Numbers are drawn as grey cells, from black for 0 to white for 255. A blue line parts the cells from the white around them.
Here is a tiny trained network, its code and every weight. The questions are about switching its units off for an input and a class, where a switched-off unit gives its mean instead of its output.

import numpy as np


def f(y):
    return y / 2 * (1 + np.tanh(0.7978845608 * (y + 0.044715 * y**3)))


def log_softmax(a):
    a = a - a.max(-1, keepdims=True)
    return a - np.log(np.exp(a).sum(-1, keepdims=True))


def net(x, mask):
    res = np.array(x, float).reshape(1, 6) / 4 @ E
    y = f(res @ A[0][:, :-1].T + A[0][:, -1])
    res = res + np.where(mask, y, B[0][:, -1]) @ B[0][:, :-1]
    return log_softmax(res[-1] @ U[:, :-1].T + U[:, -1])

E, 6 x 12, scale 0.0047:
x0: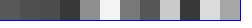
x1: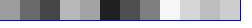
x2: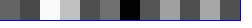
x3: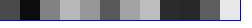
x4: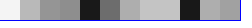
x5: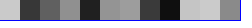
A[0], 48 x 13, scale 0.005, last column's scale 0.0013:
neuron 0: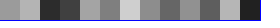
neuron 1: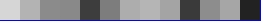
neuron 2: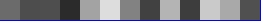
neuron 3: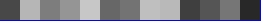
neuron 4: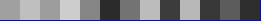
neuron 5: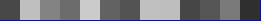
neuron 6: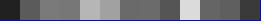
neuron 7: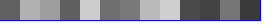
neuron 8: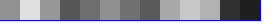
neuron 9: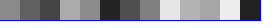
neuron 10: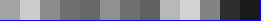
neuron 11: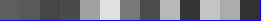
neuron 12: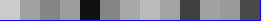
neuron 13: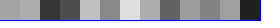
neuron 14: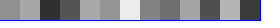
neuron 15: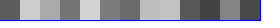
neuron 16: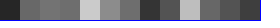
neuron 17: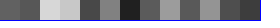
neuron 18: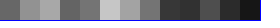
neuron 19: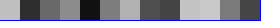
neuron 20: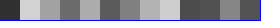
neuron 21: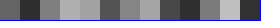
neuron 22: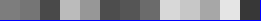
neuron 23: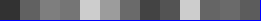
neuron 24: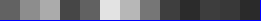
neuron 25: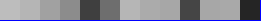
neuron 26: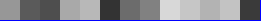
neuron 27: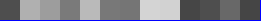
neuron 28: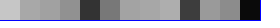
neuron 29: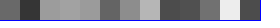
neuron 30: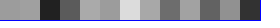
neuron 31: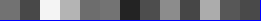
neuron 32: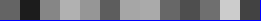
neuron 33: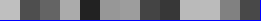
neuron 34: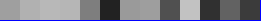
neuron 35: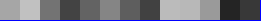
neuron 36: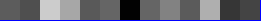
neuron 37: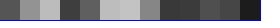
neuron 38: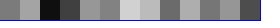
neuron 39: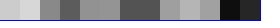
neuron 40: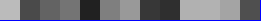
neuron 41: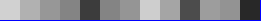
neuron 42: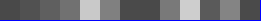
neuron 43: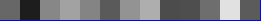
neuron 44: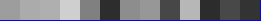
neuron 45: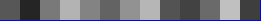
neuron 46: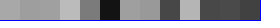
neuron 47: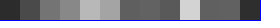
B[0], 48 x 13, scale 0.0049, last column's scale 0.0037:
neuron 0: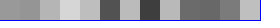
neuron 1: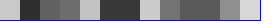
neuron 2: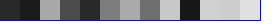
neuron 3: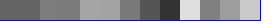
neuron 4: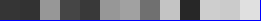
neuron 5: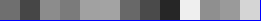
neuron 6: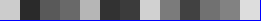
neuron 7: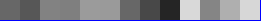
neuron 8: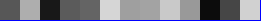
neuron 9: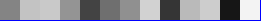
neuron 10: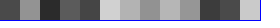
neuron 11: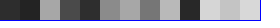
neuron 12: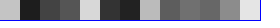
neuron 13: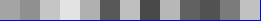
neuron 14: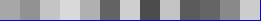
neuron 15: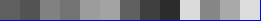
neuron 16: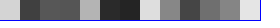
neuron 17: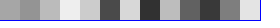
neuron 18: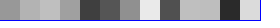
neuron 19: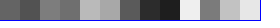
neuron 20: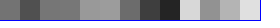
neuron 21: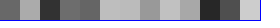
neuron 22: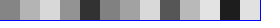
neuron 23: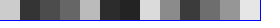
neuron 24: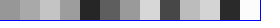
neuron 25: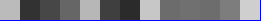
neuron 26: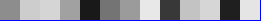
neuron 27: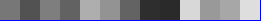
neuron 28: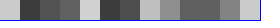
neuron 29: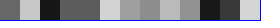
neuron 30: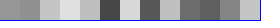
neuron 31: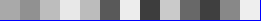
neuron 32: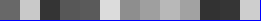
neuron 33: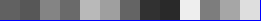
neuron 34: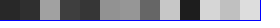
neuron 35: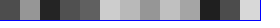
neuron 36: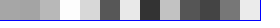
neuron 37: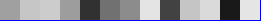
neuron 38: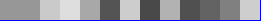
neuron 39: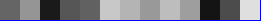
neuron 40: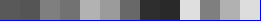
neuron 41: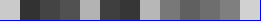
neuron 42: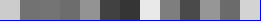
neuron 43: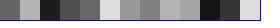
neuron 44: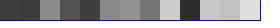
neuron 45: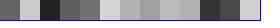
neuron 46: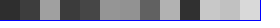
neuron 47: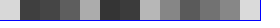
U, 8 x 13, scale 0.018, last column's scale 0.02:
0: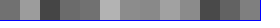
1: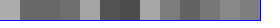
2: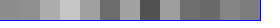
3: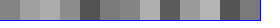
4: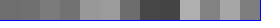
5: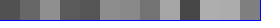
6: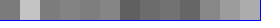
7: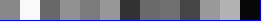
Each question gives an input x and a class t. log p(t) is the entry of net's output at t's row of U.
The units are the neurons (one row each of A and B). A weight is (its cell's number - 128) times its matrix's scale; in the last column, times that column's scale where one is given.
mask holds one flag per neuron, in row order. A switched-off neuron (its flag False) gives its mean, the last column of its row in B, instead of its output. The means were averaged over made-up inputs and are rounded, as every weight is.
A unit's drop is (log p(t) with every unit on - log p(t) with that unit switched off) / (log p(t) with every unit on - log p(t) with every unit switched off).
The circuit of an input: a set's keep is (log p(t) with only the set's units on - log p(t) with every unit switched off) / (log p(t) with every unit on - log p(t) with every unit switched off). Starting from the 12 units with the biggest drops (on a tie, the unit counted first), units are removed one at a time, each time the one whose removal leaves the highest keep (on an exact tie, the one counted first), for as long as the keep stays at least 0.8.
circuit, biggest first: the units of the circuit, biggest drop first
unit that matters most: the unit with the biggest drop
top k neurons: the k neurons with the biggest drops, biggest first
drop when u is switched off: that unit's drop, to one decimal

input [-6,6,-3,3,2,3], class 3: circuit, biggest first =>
(neuron 26)
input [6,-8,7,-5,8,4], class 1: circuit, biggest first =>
(neuron 12; neuron 28)
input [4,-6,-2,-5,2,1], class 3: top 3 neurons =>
(neuron 24; neuron 37; neuron 18)
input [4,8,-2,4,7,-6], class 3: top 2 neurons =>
(neuron 9; neuron 26)
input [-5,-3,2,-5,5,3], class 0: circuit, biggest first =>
(neuron 39; neuron 8)
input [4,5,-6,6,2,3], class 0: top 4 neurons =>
(neuron 43; neuron 32; neuron 29; neuron 45)
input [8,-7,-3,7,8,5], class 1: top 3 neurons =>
(neuron 12; neuron 1; neuron 25)
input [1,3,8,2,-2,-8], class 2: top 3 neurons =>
(neuron 36; neuron 31; neuron 17)
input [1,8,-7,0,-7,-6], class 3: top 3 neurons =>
(neuron 26; neuron 22; neuron 9)
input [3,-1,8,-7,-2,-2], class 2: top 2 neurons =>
(neuron 36; neuron 17)
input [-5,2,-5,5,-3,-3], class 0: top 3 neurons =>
(neuron 29; neuron 43; neuron 32)
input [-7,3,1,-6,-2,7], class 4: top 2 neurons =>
(neuron 19; neuron 33)
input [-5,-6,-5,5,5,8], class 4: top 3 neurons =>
(neuron 19; neuron 40; neuron 33)
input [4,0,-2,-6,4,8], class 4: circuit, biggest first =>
(neuron 19)
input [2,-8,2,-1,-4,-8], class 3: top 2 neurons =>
(neuron 24; neuron 37)
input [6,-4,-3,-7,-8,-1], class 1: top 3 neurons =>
(neuron 16; neuron 23; neuron 6)
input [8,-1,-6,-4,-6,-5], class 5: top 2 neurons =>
(neuron 2; neuron 11)
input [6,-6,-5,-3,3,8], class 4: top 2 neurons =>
(neuron 19; neuron 40)
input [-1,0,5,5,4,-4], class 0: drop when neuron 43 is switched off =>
0.2
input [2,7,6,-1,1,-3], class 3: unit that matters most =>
neuron 9
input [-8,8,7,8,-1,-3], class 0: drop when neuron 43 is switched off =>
0.3
